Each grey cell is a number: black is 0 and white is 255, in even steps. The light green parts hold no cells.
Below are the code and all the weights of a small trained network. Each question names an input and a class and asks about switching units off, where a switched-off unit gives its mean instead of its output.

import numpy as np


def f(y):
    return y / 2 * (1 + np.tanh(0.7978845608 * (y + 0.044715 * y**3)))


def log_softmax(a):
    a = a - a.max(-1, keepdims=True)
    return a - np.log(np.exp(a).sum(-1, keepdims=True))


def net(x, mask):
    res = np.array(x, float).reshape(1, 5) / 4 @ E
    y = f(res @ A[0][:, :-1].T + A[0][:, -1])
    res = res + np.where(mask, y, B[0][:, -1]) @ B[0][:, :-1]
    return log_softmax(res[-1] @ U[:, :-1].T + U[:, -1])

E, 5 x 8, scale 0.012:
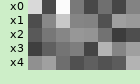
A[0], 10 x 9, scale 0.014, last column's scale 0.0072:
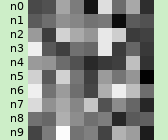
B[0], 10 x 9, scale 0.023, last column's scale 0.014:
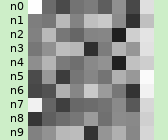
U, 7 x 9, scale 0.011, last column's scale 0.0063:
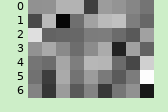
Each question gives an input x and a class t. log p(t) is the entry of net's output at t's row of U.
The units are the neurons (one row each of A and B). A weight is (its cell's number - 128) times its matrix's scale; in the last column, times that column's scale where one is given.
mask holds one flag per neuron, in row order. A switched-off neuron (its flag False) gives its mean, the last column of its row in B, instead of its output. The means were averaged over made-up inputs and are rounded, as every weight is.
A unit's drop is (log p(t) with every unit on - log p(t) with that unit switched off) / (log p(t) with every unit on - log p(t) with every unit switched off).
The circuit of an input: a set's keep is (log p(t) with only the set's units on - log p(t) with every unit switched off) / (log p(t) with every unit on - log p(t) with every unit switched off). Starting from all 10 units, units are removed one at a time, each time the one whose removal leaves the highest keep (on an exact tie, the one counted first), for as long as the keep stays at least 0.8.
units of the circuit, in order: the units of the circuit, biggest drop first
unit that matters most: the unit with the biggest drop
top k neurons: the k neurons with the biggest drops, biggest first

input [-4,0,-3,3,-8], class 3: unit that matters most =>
n2
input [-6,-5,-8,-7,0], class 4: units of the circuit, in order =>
[n5; n6]
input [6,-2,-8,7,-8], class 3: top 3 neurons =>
[n2; n7; n1]
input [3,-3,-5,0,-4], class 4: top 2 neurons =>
[n6; n4]
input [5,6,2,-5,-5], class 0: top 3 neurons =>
[n9; n0; n4]
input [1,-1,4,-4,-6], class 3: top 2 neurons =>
[n2; n0]
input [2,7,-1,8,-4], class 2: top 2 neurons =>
[n0; n3]
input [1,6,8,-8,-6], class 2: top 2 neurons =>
[n7; n6]
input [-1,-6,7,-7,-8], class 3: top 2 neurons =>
[n2; n0]
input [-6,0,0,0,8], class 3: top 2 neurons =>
[n5; n4]
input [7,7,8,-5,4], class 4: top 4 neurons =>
[n1; n8; n3; n9]
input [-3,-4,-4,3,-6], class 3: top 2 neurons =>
[n2; n5]
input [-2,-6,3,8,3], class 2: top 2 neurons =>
[n0; n9]
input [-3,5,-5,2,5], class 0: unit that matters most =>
n2
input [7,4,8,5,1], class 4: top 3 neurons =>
[n1; n9; n7]
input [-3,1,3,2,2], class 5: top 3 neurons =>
[n5; n0; n2]
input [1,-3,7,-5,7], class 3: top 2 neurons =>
[n4; n6]
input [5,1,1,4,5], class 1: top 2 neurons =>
[n5; n2]
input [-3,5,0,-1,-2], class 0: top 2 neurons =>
[n5; n6]
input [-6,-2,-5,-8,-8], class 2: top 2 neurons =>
[n5; n7]
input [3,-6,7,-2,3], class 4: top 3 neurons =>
[n1; n9; n8]
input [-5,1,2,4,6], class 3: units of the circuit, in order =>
[n5]
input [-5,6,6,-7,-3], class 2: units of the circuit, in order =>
[n5; n6]
